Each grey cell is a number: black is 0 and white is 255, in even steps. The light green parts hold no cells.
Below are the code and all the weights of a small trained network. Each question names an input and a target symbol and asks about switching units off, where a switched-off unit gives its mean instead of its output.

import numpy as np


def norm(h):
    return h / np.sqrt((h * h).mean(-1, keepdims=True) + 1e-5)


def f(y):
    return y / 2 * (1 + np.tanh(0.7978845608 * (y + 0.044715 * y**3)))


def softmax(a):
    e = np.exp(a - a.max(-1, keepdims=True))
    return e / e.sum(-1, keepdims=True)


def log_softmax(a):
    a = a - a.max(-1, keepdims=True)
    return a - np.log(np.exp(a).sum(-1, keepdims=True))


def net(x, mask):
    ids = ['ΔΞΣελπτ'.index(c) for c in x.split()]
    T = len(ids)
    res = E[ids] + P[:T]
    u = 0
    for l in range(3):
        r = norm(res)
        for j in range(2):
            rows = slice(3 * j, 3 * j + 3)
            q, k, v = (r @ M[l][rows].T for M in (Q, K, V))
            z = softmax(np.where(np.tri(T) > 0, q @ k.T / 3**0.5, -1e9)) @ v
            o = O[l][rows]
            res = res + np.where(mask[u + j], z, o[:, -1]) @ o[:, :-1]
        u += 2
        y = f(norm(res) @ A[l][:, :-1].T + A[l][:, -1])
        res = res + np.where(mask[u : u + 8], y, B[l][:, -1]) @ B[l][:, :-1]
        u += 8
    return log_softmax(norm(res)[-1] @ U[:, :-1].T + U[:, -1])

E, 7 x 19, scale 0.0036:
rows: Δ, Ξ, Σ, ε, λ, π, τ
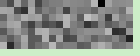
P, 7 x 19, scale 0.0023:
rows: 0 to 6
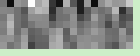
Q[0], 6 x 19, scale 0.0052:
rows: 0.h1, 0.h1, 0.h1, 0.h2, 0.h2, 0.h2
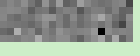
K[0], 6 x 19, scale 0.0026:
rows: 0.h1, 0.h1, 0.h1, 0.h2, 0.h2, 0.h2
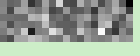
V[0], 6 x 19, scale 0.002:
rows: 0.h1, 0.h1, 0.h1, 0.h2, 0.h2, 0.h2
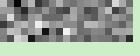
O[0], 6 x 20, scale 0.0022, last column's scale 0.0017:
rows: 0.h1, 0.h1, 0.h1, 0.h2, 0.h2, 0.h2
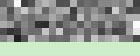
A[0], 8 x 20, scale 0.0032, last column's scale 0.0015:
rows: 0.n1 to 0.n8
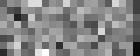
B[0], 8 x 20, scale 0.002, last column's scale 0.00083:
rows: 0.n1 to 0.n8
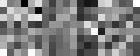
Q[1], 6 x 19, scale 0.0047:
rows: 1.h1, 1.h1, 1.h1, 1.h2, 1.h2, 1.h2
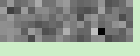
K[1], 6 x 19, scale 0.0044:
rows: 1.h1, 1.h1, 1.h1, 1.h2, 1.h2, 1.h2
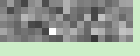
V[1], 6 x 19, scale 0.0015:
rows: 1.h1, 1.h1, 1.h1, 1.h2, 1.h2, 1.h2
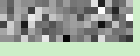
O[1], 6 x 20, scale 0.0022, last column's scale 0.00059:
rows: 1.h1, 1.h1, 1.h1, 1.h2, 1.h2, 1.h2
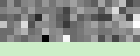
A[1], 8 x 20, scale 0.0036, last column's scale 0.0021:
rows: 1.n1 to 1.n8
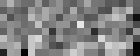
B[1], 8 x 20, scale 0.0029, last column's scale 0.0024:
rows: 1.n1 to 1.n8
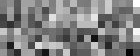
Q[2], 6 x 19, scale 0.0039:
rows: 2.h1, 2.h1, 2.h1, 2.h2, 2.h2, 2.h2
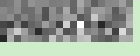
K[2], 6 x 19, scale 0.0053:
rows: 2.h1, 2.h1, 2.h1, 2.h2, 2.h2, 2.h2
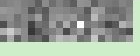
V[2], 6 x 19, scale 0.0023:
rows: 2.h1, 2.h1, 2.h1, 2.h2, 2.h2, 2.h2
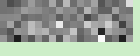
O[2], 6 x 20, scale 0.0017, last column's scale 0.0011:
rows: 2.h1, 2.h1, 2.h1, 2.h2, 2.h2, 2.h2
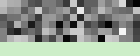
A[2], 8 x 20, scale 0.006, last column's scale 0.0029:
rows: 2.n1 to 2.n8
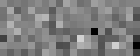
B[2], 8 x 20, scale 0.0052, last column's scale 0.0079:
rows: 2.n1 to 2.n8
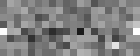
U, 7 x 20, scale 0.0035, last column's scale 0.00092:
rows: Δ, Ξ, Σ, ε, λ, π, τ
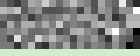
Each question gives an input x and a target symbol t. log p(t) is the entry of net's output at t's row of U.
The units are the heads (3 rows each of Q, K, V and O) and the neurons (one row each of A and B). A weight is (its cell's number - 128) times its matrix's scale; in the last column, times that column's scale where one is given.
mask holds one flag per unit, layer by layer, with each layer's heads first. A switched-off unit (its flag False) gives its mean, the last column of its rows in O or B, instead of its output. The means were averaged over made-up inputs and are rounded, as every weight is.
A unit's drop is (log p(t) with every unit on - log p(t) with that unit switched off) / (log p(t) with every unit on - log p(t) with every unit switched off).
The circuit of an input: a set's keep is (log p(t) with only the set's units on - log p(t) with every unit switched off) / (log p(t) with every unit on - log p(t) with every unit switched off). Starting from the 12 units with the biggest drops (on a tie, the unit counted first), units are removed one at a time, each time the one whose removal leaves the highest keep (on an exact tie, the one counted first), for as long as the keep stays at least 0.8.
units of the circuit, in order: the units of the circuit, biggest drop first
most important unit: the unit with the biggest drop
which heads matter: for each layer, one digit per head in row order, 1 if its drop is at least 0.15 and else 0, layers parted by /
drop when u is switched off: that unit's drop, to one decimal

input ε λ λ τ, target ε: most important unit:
2.h2
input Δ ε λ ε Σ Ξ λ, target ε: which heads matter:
10 / 00 / 00
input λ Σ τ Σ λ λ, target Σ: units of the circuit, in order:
2.h2, 2.n6, 2.n5, 1.n5
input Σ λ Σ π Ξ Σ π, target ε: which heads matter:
01 / 11 / 00
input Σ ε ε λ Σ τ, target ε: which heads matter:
01 / 00 / 01
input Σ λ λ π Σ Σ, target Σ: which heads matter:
11 / 00 / 01
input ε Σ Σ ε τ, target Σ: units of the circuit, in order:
2.n5, 2.n4, 2.n8, 0.h2
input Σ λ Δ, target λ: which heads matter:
00 / 01 / 00
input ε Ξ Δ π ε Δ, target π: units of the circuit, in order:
0.h2, 1.n7, 2.n5, 2.n4
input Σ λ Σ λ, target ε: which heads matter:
11 / 00 / 00
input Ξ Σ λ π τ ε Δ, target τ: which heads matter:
01 / 01 / 00
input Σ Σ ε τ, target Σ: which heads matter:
00 / 00 / 00
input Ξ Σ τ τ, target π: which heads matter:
11 / 00 / 00
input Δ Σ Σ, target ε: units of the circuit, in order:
2.n5
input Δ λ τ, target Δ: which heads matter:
00 / 00 / 01
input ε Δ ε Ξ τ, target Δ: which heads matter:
01 / 00 / 01
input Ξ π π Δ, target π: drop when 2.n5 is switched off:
0.2
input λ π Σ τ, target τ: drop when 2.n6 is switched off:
0.1
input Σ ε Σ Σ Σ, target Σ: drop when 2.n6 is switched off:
0.1
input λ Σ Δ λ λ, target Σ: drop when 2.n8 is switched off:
0.0
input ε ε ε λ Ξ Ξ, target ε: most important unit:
0.h1
